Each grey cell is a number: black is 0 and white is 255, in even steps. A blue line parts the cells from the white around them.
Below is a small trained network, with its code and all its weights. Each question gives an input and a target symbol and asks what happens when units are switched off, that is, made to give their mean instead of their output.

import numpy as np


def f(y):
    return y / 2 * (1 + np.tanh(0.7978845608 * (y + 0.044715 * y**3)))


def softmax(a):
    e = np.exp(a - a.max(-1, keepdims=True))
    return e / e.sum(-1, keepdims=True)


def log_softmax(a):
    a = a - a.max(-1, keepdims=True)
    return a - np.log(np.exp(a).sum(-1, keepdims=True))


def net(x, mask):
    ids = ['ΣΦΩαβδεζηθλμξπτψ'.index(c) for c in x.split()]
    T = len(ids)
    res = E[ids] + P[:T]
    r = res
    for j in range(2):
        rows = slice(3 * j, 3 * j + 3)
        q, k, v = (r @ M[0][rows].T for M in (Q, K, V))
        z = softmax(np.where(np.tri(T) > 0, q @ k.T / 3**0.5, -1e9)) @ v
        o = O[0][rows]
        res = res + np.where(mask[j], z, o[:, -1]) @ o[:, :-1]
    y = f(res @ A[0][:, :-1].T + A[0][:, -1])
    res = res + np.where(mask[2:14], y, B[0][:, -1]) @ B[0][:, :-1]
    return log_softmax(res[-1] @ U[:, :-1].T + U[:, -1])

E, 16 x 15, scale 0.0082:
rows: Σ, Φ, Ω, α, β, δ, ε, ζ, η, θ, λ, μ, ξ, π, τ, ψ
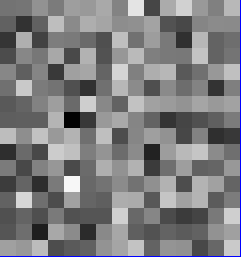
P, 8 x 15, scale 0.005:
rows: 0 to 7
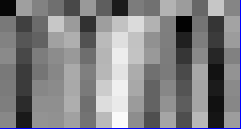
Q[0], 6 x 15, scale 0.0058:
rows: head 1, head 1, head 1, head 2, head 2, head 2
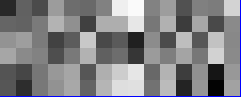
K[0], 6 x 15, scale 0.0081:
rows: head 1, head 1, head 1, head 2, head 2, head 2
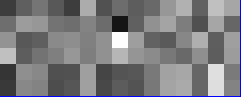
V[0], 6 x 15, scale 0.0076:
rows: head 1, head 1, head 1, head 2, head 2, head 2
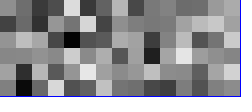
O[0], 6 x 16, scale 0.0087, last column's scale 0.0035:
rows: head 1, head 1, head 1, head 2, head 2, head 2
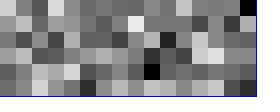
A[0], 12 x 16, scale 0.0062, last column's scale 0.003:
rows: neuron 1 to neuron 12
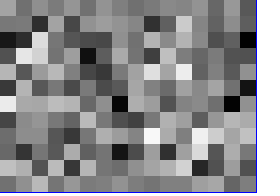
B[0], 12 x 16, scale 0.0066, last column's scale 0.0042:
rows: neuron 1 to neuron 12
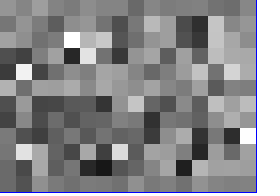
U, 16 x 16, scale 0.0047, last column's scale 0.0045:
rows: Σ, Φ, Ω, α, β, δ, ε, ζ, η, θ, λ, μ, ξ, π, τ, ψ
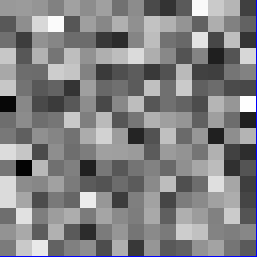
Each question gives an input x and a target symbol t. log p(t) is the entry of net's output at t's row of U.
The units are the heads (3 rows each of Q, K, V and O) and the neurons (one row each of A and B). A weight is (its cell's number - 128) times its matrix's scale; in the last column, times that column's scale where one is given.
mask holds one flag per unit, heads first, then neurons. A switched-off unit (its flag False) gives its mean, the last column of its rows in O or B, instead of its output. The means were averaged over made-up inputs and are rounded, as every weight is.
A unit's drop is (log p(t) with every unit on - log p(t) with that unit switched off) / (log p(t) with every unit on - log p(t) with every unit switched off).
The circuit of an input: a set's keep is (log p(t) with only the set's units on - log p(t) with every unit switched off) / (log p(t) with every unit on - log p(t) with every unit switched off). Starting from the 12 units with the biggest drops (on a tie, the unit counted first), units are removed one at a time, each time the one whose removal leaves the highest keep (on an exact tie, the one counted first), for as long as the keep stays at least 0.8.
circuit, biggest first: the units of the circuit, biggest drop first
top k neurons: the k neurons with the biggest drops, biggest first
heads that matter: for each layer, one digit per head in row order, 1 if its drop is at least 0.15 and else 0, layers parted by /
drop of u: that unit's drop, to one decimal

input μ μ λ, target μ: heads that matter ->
10
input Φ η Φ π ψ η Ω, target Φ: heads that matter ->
11
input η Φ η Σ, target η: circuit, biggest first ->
(head 1)
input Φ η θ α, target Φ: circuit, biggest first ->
(head 2; head 1; neuron 4)
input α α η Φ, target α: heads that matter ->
10
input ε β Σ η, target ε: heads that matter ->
11
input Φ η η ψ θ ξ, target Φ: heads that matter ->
11
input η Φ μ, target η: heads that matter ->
10
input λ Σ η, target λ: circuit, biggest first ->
(head 2; head 1; neuron 9)
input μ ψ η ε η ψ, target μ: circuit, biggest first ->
(head 1; neuron 11; neuron 2)
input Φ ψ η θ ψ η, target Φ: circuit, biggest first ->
(head 2; neuron 4; head 1)
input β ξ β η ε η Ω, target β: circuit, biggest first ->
(head 2; head 1)
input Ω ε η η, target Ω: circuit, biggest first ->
(head 2; neuron 11; head 1)
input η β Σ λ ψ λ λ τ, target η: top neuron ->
(neuron 7)
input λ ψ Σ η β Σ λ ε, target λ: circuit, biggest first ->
(head 2; neuron 9; head 1)
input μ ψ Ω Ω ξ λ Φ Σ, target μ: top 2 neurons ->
(neuron 11; neuron 2)
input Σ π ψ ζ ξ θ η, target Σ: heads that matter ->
01
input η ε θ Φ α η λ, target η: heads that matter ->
10
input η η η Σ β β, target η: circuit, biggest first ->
(head 1; neuron 7)
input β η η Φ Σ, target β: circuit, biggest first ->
(head 2)
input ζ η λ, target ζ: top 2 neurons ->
(neuron 3; neuron 9)
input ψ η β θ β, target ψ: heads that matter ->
11
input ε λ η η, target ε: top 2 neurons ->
(neuron 7; neuron 4)
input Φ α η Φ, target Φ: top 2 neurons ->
(neuron 4; neuron 9)
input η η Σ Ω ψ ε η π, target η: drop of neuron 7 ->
0.2
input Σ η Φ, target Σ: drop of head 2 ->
0.9
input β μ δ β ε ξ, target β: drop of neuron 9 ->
-0.1
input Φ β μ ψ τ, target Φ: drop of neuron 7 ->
0.1
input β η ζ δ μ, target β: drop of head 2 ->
0.7
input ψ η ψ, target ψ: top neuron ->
(neuron 10)
